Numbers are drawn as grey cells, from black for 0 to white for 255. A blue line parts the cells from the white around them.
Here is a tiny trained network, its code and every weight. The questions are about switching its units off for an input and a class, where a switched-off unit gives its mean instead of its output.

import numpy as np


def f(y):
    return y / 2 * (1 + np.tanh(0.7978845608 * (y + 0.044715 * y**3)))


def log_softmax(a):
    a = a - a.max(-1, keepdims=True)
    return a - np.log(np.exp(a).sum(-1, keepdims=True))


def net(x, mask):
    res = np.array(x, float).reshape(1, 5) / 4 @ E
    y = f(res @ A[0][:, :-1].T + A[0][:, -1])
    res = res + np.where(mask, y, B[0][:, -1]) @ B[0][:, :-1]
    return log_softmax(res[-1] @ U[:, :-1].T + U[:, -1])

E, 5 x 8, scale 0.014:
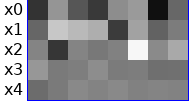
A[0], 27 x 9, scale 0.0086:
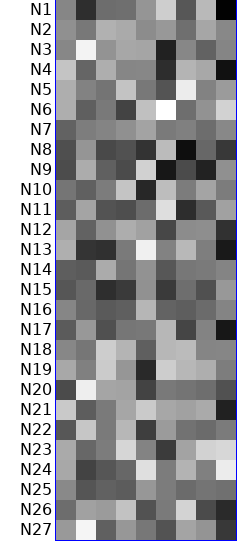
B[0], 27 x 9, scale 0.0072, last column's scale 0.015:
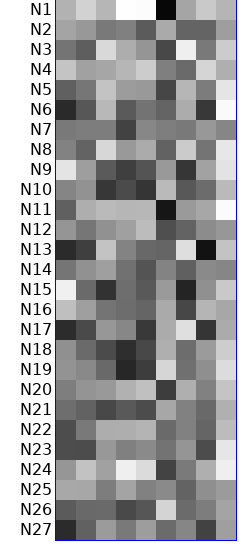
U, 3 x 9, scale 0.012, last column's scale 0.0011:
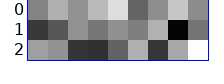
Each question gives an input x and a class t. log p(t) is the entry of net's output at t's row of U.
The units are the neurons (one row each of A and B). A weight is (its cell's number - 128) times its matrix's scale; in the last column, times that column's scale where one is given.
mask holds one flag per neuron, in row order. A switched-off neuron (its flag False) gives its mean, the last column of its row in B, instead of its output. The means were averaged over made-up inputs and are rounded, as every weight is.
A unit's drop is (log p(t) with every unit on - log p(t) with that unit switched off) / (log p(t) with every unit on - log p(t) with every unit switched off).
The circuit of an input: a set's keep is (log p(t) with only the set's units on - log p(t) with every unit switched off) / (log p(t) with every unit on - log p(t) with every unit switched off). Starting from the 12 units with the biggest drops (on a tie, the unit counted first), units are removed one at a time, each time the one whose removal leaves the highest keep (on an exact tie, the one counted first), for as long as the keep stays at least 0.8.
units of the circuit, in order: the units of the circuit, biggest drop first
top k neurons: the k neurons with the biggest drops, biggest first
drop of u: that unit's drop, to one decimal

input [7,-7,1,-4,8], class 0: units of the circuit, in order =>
(N24)
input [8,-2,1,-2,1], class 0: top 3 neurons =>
(N11; N8; N19)
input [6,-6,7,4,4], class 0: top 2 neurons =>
(N1; N24)
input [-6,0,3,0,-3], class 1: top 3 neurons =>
(N9; N5; N23)
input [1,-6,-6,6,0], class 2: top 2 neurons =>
(N9; N15)
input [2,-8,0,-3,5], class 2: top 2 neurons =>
(N15; N11)
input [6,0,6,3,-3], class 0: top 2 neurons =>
(N1; N11)
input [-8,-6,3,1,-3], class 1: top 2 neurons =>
(N13; N23)
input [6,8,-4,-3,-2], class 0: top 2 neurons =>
(N11; N6)
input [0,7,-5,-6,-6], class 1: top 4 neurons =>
(N24; N27; N1; N4)
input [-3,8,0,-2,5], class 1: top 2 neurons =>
(N9; N22)
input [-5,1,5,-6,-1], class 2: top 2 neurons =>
(N19; N18)
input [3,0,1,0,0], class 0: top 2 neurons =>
(N13; N23)
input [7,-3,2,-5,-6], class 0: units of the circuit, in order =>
(N11)
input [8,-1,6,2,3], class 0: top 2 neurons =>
(N1; N11)
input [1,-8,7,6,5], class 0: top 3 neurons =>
(N1; N24; N17)
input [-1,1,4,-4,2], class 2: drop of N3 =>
0.1
